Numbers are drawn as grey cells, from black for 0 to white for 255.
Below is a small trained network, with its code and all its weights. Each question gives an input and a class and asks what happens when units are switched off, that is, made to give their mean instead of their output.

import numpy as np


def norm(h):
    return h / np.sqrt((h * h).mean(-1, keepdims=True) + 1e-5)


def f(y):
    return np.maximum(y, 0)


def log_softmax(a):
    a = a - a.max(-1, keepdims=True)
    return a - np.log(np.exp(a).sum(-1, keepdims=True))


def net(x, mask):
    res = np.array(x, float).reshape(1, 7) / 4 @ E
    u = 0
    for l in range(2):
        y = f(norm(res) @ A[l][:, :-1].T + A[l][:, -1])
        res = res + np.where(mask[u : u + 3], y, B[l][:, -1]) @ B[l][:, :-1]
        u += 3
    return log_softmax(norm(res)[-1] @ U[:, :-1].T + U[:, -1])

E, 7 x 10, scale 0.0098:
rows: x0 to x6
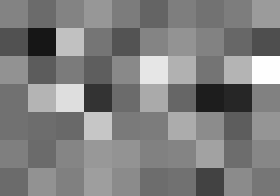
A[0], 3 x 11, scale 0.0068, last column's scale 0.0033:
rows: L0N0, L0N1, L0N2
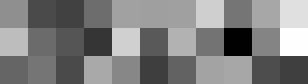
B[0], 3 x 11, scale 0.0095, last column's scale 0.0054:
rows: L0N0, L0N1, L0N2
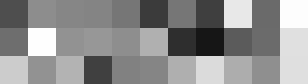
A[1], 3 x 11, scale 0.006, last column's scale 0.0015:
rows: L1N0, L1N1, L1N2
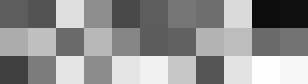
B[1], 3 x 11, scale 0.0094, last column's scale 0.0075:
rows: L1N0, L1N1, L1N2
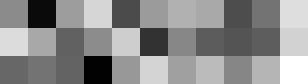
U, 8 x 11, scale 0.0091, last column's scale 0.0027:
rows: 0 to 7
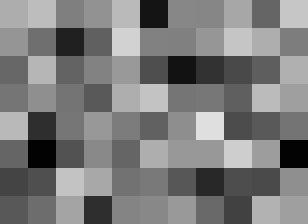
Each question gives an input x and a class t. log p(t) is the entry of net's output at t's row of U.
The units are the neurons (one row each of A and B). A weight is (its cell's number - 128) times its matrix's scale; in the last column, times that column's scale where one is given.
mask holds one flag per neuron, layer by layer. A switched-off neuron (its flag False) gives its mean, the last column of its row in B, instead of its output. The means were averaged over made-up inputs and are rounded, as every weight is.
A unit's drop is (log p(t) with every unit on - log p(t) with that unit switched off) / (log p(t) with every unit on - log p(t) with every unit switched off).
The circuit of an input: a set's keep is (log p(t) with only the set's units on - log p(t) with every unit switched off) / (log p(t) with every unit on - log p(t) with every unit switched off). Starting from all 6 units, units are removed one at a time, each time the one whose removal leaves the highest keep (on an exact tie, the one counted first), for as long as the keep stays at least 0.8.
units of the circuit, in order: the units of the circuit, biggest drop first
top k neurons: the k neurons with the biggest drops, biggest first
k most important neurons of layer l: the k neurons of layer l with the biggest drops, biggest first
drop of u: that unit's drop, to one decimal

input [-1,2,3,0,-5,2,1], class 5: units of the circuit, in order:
L0N1, L1N0
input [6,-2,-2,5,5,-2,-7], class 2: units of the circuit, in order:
L0N1
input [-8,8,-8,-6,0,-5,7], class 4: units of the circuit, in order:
L1N0, L0N2
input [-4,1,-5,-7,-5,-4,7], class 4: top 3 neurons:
L1N0, L0N1, L0N0
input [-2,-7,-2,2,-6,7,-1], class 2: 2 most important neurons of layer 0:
L0N1, L0N2
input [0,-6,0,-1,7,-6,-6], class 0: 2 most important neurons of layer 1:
L1N1, L1N2
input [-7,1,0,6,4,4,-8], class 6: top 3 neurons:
L0N1, L0N2, L1N2
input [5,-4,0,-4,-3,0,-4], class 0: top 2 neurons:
L1N1, L1N2
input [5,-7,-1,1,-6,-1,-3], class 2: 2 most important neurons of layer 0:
L0N2, L0N1
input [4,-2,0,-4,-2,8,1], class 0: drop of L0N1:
-0.1
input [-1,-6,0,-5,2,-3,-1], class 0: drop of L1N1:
0.3
